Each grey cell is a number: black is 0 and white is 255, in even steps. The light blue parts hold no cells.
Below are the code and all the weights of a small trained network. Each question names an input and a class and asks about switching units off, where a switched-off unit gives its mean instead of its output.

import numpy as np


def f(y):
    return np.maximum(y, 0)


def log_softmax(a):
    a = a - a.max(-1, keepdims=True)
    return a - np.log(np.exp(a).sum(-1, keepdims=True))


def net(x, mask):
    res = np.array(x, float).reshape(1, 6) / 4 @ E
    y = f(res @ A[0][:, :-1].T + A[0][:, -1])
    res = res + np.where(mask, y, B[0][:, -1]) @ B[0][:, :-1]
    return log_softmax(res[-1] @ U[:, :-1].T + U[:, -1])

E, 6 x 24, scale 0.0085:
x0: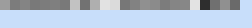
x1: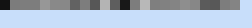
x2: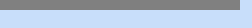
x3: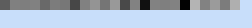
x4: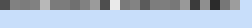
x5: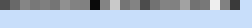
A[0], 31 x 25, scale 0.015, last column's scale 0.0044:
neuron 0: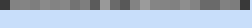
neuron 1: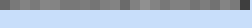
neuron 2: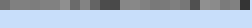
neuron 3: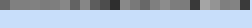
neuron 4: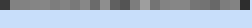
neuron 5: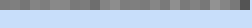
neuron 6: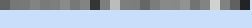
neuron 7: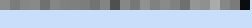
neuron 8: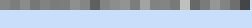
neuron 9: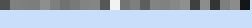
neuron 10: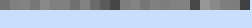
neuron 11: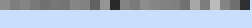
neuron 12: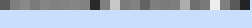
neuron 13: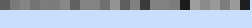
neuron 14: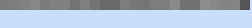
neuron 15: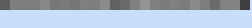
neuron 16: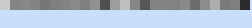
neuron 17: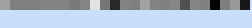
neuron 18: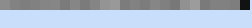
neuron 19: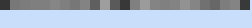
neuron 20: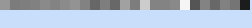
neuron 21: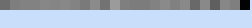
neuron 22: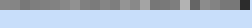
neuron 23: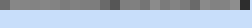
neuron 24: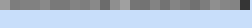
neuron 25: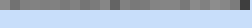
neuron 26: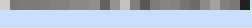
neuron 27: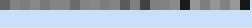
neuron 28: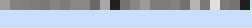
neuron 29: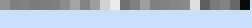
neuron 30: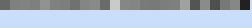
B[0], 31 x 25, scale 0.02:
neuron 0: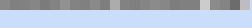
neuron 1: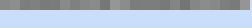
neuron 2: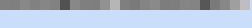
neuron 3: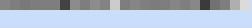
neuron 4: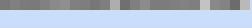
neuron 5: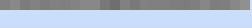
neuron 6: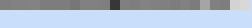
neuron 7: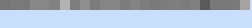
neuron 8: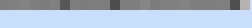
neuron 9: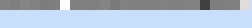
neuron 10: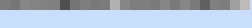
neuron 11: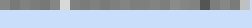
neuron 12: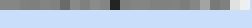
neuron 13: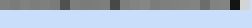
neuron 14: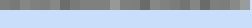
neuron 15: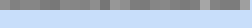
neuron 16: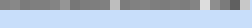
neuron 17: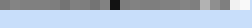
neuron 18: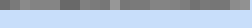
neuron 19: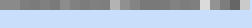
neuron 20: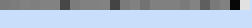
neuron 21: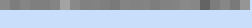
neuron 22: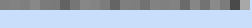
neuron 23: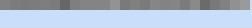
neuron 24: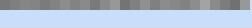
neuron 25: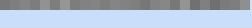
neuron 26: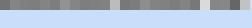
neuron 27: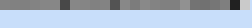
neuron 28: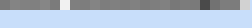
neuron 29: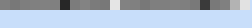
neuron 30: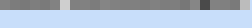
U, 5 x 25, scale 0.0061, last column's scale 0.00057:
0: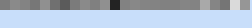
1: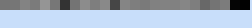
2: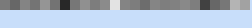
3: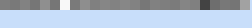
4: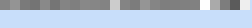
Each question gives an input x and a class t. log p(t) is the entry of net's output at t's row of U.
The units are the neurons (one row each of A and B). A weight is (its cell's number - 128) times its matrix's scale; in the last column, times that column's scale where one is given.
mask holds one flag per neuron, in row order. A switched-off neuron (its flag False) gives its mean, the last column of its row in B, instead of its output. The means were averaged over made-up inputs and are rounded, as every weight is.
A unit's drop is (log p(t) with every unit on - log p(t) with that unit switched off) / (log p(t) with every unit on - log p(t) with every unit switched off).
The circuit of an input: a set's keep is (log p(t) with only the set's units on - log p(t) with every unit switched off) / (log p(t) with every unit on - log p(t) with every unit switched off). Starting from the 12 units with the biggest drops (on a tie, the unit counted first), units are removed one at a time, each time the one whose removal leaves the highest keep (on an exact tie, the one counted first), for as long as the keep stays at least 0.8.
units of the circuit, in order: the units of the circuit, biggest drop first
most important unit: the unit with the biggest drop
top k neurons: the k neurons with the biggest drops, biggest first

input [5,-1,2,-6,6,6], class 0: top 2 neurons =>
neuron 12; neuron 6
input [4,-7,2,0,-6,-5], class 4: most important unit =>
neuron 26
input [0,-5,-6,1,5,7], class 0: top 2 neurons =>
neuron 12; neuron 6
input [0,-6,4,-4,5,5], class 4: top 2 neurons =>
neuron 16; neuron 17
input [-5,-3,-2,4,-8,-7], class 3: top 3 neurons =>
neuron 28; neuron 11; neuron 12
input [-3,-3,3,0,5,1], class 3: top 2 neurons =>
neuron 9; neuron 29
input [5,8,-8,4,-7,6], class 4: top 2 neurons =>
neuron 19; neuron 0
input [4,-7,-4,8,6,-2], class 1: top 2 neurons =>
neuron 13; neuron 27
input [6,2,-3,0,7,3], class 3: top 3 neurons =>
neuron 9; neuron 30; neuron 3
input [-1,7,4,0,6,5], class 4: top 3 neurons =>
neuron 19; neuron 0; neuron 4
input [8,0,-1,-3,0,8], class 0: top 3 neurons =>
neuron 12; neuron 6; neuron 3
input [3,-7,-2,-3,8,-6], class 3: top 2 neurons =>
neuron 9; neuron 30
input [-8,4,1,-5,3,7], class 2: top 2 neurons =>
neuron 3; neuron 17
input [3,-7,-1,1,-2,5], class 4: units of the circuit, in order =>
neuron 16
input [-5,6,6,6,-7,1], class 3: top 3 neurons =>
neuron 28; neuron 11; neuron 20
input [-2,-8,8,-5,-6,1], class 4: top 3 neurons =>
neuron 16; neuron 26; neuron 9
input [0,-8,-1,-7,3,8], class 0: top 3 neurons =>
neuron 12; neuron 6; neuron 19
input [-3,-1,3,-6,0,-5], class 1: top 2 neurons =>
neuron 20; neuron 12
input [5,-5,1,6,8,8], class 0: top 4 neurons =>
neuron 12; neuron 6; neuron 28; neuron 11
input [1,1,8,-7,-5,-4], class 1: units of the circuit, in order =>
neuron 20
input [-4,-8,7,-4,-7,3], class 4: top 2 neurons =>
neuron 16; neuron 26
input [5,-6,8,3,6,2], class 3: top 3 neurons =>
neuron 9; neuron 30; neuron 19
